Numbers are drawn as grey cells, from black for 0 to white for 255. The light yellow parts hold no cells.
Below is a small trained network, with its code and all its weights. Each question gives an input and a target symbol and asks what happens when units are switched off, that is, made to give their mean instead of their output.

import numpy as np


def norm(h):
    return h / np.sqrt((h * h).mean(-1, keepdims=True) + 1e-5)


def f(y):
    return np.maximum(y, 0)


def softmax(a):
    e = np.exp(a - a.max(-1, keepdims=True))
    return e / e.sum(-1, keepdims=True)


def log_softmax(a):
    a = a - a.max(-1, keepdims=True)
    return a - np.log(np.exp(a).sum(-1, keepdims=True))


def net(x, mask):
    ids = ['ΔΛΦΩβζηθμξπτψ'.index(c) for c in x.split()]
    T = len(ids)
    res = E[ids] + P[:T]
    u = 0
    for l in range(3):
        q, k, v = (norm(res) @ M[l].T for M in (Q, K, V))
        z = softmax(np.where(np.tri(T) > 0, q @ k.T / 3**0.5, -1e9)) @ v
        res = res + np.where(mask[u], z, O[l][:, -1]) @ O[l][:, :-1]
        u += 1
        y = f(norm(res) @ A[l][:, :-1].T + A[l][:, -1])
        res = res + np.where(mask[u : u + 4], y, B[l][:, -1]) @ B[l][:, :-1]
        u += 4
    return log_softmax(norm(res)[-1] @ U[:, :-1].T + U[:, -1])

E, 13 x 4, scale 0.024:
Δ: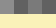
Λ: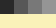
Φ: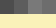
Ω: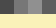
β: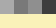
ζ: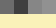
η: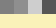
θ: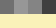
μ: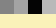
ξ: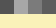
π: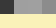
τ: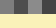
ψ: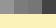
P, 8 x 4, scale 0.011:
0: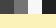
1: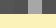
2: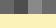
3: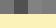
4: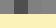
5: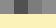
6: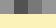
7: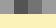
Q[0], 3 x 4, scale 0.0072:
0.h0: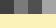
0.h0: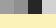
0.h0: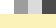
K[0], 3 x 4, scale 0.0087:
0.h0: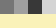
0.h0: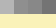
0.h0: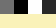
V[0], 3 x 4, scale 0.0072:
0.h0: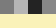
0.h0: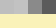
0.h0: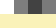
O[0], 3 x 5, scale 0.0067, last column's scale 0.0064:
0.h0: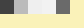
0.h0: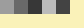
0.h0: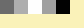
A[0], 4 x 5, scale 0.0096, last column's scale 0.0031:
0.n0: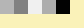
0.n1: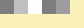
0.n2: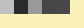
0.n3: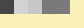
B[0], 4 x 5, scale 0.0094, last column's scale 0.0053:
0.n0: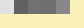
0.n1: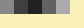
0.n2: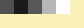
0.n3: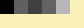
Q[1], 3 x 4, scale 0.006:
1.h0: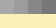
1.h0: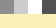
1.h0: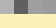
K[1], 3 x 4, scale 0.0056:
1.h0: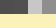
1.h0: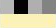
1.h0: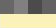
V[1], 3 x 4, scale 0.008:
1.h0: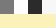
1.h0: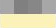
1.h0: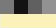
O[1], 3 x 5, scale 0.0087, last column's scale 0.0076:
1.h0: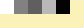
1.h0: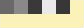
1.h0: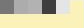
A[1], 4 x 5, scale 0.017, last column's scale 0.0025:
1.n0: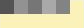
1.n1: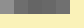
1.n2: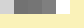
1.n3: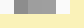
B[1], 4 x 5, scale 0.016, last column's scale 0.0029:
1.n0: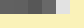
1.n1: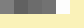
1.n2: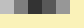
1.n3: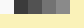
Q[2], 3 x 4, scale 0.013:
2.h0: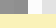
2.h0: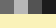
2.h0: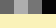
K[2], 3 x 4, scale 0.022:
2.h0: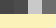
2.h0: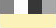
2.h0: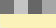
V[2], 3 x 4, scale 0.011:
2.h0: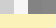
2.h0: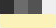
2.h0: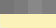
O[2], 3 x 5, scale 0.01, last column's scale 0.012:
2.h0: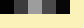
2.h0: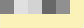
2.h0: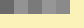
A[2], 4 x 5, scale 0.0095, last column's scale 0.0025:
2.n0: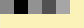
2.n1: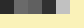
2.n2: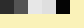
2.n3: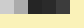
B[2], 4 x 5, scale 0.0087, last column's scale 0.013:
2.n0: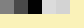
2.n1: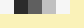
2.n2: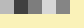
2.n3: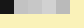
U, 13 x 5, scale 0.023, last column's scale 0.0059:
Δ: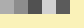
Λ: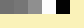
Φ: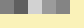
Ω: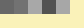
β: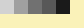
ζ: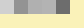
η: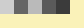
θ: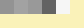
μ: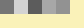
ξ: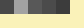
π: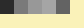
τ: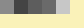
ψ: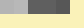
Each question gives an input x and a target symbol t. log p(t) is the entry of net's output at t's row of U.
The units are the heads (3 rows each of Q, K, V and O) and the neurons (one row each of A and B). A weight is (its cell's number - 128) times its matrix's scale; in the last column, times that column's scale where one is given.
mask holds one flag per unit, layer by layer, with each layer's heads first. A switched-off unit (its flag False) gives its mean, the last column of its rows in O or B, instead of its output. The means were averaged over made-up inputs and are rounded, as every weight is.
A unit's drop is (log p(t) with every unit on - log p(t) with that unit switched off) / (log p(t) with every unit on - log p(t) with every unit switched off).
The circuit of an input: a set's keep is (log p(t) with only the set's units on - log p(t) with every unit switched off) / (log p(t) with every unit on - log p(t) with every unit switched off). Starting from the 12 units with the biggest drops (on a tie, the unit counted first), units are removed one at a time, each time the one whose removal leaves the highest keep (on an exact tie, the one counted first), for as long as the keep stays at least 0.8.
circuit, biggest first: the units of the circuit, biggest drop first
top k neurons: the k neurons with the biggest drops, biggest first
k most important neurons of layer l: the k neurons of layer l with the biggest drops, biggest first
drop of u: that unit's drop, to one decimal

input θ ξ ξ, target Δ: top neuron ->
(2.n3)
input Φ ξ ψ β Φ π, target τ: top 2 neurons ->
(2.n0, 2.n3)
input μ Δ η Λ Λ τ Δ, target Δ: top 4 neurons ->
(0.n2, 0.n3, 2.n3, 1.n0)
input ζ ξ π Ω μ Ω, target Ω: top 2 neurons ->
(2.n0, 0.n3)
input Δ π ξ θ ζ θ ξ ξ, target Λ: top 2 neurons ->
(2.n3, 2.n0)
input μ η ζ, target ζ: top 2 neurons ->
(0.n2, 2.n0)
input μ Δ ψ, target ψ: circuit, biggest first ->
(0.h0, 1.n0, 2.h0, 2.n1)
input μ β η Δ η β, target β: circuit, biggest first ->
(0.h0, 2.h0)
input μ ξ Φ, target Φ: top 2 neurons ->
(0.n3, 2.n0)
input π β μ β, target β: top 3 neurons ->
(1.n0, 1.n2, 0.n2)
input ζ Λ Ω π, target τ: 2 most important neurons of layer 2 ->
(2.n1, 2.n0)
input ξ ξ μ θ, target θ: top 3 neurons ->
(1.n0, 2.n0, 2.n1)
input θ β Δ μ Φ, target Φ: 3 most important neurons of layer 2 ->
(2.n0, 2.n2, 2.n3)
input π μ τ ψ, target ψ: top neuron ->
(1.n0)
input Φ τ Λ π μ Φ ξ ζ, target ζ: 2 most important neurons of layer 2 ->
(2.n0, 2.n1)
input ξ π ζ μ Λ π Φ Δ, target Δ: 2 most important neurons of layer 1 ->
(1.n0, 1.n1)
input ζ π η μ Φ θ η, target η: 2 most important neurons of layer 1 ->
(1.n0, 1.n1)
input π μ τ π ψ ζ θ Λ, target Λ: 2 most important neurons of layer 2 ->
(2.n2, 2.n0)
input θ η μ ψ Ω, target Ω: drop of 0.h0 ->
0.9
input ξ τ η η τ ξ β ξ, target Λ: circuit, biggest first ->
(2.n3)
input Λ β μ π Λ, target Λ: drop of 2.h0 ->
0.3
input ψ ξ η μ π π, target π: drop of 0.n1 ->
0.1
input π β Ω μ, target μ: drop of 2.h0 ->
0.2
